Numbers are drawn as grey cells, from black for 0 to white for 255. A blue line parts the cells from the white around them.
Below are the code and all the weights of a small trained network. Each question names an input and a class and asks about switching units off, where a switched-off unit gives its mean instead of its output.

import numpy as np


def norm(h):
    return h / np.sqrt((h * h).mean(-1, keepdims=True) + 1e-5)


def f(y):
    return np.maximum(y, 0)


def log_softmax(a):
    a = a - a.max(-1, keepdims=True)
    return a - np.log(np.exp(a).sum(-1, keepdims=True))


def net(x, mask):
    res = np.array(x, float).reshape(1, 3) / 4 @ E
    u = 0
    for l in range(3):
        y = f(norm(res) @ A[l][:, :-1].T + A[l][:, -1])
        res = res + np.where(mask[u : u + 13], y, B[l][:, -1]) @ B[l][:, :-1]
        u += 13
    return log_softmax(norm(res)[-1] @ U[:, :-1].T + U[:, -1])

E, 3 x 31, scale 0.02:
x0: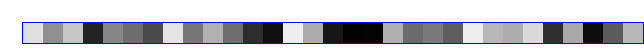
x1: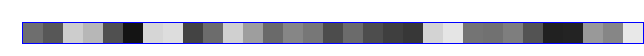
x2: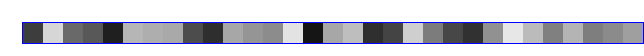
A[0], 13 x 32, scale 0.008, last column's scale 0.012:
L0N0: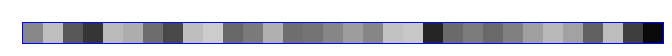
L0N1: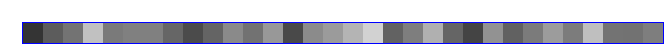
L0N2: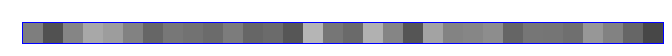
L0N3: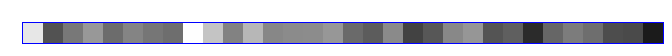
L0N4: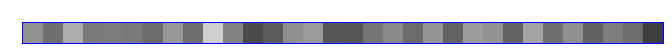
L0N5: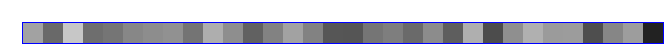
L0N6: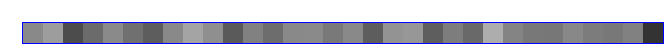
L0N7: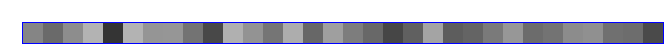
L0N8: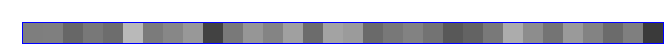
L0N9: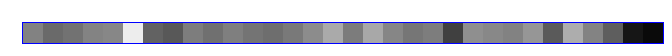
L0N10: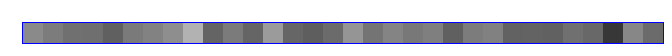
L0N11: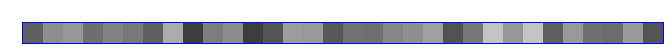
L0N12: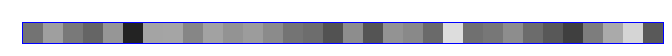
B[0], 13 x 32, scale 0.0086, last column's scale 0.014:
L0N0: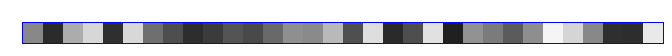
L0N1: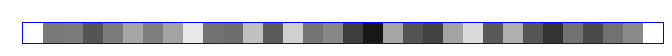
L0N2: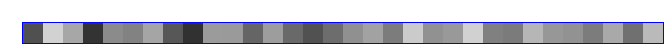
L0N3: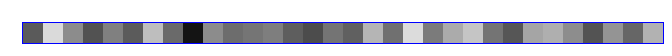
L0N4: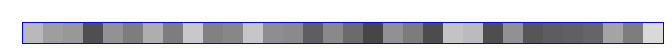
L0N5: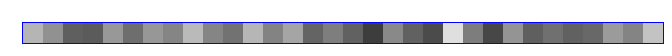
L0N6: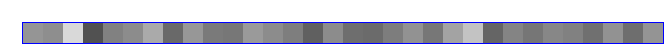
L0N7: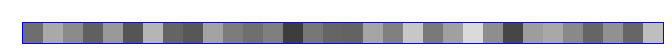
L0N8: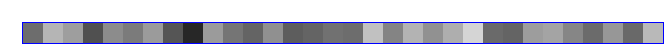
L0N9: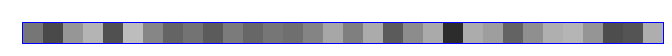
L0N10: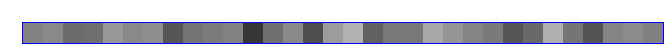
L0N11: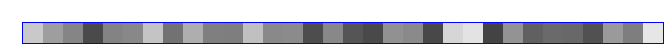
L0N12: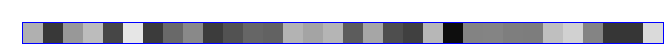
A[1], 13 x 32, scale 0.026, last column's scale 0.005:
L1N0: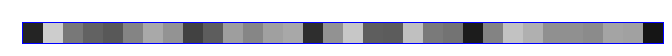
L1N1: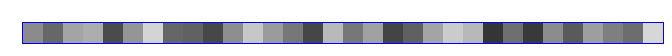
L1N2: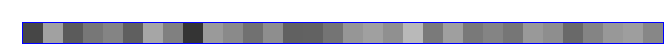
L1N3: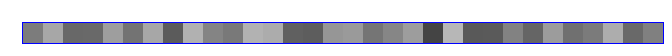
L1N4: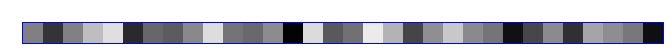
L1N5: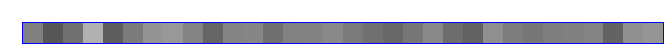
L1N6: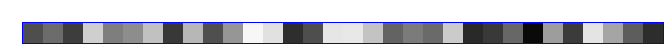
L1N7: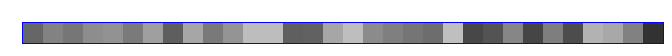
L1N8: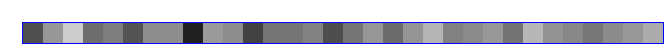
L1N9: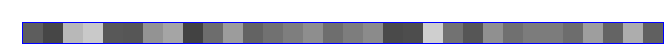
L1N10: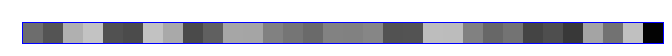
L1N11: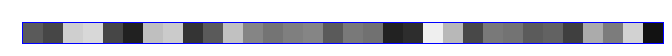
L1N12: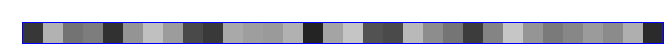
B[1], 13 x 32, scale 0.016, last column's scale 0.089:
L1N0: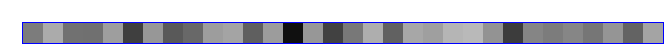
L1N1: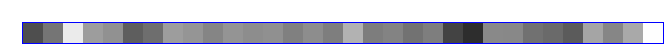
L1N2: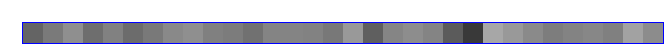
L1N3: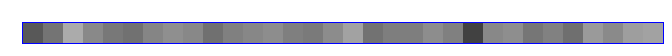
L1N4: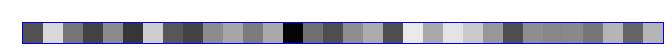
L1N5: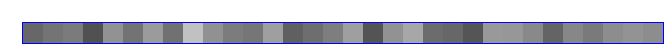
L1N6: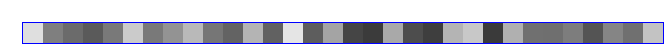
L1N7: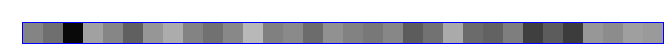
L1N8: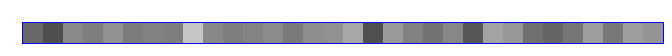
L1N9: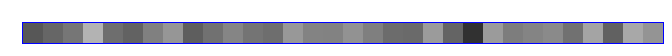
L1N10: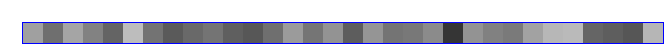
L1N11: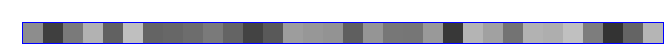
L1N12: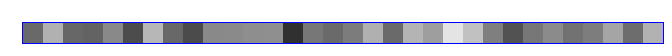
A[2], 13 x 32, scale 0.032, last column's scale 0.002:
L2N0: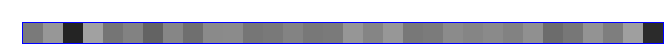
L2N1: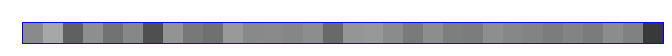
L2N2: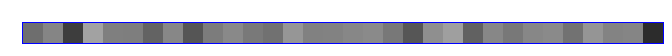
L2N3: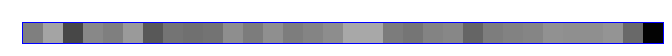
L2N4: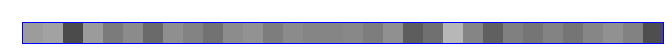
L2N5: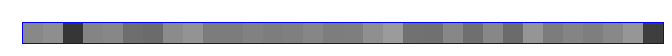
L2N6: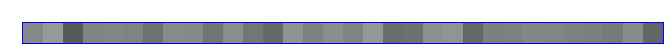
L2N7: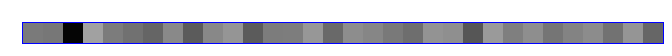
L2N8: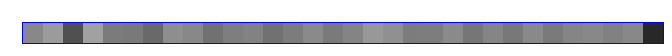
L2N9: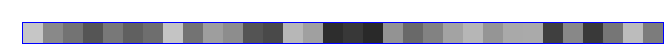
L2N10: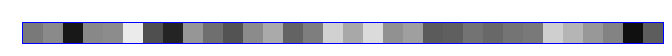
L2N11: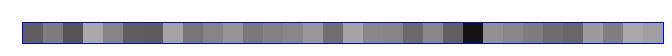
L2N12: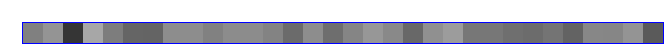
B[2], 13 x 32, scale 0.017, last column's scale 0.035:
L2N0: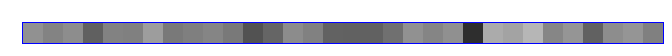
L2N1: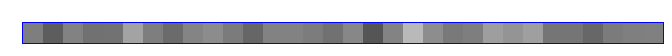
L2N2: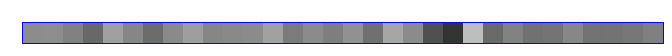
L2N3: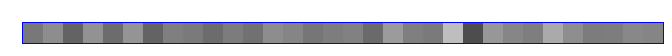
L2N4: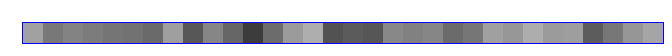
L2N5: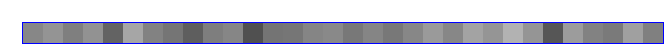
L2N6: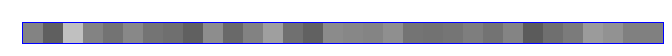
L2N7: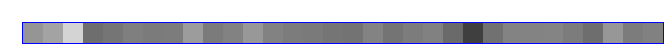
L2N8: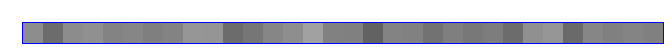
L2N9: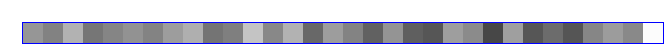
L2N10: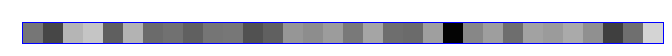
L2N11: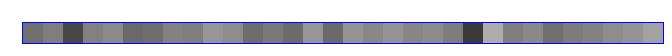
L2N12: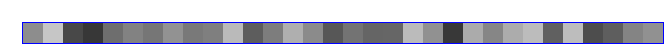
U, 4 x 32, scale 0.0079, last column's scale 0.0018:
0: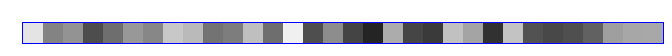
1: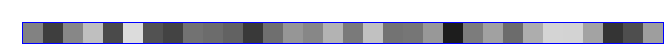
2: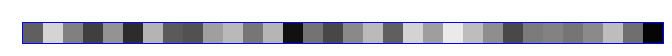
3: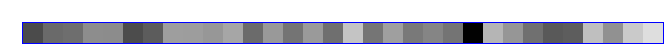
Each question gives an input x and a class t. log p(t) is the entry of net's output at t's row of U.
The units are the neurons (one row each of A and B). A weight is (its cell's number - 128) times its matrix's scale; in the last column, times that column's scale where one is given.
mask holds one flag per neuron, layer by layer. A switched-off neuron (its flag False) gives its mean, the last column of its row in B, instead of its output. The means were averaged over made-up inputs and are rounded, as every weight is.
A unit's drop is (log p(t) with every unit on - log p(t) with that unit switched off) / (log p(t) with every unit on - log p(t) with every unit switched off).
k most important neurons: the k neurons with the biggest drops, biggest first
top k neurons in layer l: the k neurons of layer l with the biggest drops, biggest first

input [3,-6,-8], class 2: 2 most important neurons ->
L1N4, L1N11
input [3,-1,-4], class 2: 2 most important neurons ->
L1N6, L0N1
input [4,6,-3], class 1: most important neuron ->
L1N6
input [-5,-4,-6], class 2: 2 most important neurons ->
L1N4, L2N9
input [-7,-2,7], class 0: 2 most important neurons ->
L1N6, L1N4
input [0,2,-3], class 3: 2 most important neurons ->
L0N2, L1N8
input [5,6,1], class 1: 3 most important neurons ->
L0N1, L1N6, L1N11
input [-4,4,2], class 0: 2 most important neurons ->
L1N6, L0N0
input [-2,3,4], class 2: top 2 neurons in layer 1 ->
L1N12, L1N0
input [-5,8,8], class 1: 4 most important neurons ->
L1N11, L1N10, L1N4, L0N2
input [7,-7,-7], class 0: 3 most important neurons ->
L1N10, L1N11, L1N1
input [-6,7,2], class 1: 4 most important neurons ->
L1N11, L1N10, L0N11, L0N4
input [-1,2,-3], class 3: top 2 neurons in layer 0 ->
L0N2, L0N3
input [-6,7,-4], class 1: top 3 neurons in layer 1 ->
L1N11, L1N10, L1N4
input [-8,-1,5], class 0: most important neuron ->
L1N6
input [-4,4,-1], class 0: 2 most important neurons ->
L1N6, L0N0
